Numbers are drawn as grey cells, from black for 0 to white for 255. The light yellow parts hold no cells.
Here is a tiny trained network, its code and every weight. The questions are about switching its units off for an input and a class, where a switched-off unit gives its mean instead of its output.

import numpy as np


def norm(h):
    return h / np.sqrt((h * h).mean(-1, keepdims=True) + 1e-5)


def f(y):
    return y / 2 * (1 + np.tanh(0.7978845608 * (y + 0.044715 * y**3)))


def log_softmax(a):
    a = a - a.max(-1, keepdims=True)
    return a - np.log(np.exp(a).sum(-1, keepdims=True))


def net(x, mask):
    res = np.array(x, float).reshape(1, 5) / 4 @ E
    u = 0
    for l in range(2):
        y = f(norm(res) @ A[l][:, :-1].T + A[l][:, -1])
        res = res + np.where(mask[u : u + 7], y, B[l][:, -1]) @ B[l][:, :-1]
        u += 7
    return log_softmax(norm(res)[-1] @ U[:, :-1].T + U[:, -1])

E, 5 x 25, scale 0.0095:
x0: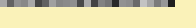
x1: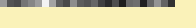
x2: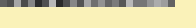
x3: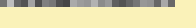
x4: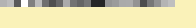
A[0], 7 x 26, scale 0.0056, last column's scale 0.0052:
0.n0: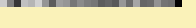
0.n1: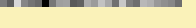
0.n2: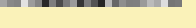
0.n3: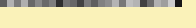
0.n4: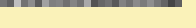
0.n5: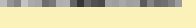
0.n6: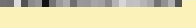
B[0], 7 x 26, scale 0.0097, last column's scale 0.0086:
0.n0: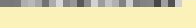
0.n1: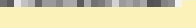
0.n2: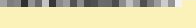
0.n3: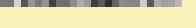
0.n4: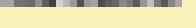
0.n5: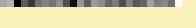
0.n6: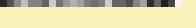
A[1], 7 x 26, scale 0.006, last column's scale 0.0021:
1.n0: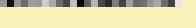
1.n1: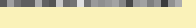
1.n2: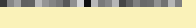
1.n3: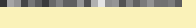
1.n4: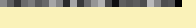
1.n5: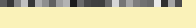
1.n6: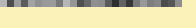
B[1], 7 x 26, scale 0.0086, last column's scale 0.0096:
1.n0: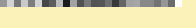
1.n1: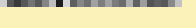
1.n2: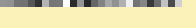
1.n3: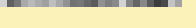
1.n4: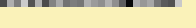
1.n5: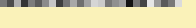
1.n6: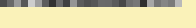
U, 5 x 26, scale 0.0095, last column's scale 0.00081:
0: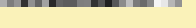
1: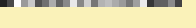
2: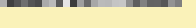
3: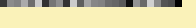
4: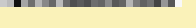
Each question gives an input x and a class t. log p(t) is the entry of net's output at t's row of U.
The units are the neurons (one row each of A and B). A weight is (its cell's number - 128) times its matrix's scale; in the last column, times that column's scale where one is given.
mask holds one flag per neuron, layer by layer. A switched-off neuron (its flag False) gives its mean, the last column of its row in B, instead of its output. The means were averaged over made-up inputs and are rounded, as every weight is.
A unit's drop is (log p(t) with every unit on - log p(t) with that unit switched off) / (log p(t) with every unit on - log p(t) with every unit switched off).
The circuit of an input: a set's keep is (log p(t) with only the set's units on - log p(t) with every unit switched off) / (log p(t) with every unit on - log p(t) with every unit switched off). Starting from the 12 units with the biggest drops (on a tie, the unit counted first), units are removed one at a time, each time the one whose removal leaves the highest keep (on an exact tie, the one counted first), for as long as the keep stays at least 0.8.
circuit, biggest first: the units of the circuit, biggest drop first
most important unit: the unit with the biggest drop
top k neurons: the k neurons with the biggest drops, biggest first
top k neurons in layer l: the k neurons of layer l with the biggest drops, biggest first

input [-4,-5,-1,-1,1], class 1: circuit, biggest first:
0.n6
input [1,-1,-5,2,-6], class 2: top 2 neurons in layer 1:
1.n1, 1.n0
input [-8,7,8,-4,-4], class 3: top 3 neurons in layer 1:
1.n4, 1.n5, 1.n1
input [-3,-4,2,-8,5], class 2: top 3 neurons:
0.n5, 0.n6, 1.n5
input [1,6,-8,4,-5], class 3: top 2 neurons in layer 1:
1.n4, 1.n6
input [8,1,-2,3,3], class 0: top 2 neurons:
0.n2, 0.n6
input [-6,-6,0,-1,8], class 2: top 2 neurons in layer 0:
0.n6, 0.n5
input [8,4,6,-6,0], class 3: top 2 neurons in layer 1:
1.n4, 1.n2
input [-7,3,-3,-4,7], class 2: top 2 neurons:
1.n5, 1.n0
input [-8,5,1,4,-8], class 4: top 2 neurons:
1.n0, 1.n2
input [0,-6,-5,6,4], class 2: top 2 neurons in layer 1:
1.n0, 1.n1
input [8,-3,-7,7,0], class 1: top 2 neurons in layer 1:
1.n0, 1.n2
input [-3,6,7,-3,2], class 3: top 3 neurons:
0.n2, 1.n0, 1.n5
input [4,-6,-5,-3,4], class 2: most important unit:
0.n5
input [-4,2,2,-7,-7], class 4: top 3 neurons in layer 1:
1.n0, 1.n2, 1.n3
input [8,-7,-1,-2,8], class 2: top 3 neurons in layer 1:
1.n0, 1.n6, 1.n5
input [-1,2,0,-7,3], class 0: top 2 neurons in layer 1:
1.n5, 1.n4
